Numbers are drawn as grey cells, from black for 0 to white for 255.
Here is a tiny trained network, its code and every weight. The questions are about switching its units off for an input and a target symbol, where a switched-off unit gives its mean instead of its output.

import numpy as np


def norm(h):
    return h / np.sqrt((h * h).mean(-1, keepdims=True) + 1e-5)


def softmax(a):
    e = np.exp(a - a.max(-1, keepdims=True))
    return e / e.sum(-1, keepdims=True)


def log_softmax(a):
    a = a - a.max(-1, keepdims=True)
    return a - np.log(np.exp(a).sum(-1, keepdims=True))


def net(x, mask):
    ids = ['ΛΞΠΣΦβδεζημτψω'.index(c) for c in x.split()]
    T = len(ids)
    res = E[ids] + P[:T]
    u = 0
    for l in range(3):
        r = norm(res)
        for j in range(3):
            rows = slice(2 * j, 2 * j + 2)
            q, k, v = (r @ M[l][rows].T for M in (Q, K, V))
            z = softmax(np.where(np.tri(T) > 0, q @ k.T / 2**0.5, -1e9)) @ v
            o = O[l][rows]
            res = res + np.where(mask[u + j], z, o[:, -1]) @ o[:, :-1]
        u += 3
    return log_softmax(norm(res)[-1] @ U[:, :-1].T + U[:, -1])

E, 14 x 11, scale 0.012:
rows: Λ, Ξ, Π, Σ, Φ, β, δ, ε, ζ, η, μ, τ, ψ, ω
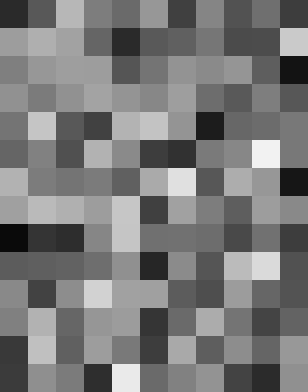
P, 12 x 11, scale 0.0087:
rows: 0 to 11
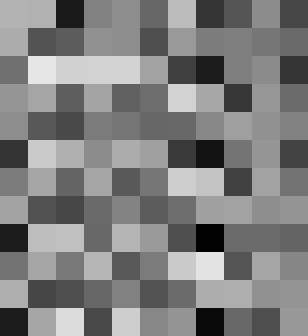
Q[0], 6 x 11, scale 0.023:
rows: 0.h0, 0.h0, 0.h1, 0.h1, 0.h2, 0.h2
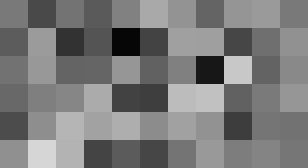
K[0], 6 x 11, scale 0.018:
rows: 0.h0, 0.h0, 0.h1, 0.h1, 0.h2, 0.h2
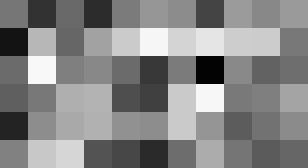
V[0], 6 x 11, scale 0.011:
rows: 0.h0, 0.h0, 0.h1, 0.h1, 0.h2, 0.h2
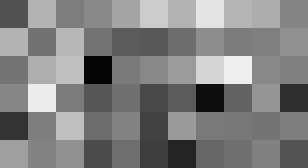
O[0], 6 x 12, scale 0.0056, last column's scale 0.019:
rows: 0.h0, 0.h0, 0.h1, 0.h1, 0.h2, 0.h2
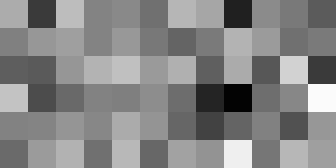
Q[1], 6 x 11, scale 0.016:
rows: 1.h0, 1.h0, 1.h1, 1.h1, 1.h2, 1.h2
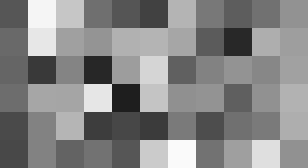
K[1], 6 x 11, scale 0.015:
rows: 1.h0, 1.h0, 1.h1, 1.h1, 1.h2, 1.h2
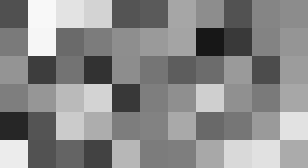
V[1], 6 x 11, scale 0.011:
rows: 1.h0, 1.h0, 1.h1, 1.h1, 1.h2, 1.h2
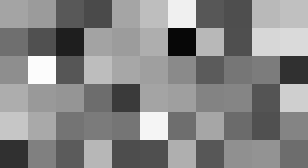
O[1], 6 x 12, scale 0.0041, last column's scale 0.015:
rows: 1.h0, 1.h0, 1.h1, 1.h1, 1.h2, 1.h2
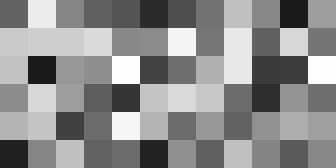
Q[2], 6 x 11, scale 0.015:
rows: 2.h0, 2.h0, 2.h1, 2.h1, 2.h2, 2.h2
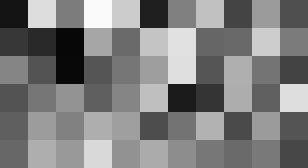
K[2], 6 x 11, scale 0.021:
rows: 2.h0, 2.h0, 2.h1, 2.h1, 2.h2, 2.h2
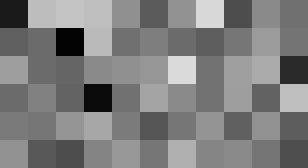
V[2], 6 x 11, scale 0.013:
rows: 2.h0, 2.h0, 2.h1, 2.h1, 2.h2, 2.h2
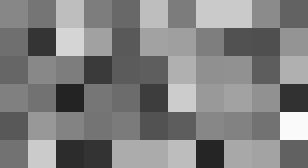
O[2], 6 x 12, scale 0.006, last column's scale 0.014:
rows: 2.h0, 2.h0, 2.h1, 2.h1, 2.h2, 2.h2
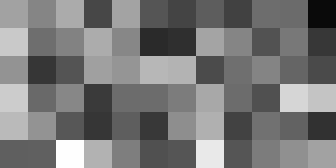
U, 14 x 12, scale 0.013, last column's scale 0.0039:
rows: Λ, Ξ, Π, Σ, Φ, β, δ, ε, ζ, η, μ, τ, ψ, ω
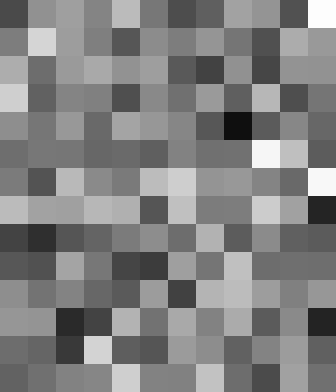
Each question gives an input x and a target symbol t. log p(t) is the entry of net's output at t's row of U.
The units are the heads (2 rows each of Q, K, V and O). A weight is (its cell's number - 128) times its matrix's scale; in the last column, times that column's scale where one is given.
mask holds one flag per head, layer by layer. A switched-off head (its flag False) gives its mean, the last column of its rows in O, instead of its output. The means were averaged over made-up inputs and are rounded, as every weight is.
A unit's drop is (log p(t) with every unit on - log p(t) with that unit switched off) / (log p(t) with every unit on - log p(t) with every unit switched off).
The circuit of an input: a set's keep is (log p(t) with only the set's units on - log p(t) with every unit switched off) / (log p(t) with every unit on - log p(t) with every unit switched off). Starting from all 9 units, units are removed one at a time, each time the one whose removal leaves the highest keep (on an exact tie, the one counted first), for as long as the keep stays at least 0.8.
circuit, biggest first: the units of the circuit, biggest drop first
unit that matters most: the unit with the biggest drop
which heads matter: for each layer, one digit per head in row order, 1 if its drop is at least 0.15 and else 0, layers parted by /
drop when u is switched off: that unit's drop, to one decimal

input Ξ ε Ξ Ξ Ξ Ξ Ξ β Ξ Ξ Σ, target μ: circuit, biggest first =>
[0.h1]
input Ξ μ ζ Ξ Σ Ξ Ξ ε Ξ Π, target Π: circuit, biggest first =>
[2.h0; 2.h2; 0.h0]
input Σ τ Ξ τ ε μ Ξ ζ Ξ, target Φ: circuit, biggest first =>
[0.h0; 1.h0]
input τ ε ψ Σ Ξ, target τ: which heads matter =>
001 / 000 / 001
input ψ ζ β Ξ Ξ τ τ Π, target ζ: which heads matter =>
000 / 100 / 000
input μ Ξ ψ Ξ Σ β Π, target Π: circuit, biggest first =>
[2.h2; 2.h0; 0.h0]
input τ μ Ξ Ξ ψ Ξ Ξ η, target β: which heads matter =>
000 / 010 / 000
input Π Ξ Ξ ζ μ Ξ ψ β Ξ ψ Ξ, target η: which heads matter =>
010 / 001 / 010
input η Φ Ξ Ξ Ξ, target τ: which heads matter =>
001 / 000 / 011
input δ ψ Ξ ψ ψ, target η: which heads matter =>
110 / 001 / 000
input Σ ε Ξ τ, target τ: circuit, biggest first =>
[2.h2; 0.h1; 0.h0]
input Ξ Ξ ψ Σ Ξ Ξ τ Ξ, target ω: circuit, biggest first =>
[0.h0; 0.h1; 1.h2]
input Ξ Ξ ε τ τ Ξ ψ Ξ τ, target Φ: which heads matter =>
111 / 000 / 000
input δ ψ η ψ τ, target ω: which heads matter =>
011 / 100 / 010
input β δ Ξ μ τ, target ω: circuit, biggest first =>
[0.h1; 1.h0]
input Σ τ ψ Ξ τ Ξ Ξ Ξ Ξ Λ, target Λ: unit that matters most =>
0.h1
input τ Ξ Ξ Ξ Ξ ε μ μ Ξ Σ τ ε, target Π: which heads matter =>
111 / 100 / 000
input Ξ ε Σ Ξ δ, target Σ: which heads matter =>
010 / 000 / 000
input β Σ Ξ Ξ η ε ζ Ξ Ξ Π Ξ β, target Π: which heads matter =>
110 / 000 / 100
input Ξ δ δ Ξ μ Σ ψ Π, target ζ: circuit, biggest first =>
[1.h0; 0.h1]
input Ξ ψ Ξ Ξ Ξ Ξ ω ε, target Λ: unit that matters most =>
2.h1
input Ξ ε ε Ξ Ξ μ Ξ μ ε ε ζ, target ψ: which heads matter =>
000 / 110 / 100
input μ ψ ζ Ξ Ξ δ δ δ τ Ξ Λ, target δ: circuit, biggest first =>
[1.h0; 0.h1]
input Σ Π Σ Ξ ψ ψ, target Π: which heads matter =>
010 / 000 / 000
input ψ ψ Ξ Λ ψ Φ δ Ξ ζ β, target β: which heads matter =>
100 / 010 / 011
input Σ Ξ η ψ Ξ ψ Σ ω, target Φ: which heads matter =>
000 / 000 / 000
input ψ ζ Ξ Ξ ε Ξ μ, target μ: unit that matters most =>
0.h1
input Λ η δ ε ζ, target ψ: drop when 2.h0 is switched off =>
0.5
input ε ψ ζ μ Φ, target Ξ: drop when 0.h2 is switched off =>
0.0
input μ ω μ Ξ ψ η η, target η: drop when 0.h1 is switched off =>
0.3
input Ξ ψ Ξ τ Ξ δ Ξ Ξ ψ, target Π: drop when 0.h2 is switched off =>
0.1
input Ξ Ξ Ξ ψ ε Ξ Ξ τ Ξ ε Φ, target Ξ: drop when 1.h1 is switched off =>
0.3
